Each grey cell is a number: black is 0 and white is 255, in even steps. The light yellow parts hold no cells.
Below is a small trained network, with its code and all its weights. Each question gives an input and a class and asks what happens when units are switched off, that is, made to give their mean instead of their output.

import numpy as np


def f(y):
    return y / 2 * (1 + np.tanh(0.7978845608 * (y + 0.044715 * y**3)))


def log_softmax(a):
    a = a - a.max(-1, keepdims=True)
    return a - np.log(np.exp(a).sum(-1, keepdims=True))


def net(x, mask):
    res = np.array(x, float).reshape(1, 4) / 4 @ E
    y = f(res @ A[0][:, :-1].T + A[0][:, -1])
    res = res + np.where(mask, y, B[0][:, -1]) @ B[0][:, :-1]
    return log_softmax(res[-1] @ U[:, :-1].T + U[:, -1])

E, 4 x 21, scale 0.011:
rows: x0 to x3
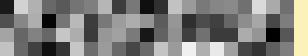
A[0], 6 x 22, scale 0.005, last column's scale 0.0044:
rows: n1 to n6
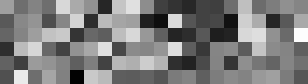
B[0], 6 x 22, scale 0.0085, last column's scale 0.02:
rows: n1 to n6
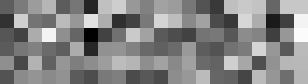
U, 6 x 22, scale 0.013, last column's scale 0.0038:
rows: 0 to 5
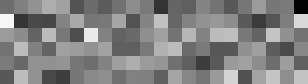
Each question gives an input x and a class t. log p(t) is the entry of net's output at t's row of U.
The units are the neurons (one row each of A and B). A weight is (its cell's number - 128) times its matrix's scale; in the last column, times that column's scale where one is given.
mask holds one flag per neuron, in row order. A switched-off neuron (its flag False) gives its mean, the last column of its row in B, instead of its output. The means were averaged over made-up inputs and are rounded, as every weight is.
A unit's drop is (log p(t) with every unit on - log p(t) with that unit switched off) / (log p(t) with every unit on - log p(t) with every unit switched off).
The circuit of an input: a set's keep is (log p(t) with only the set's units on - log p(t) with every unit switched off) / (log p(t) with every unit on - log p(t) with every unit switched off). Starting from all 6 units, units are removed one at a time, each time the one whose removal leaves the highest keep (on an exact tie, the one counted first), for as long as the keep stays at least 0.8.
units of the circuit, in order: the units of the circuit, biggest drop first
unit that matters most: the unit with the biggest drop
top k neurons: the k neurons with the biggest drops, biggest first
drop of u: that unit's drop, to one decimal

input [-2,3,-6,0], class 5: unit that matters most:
n3
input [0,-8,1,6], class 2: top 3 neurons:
[n3, n4, n5]
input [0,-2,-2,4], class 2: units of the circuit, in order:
[n2, n3, n4]
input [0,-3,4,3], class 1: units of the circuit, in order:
[n2, n3]
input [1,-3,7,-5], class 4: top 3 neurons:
[n3, n1, n6]
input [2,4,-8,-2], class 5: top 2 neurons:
[n3, n2]
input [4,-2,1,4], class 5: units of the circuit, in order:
[n2, n3]
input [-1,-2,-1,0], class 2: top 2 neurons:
[n3, n2]
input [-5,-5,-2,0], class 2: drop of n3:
0.1
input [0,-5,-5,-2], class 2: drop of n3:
0.9
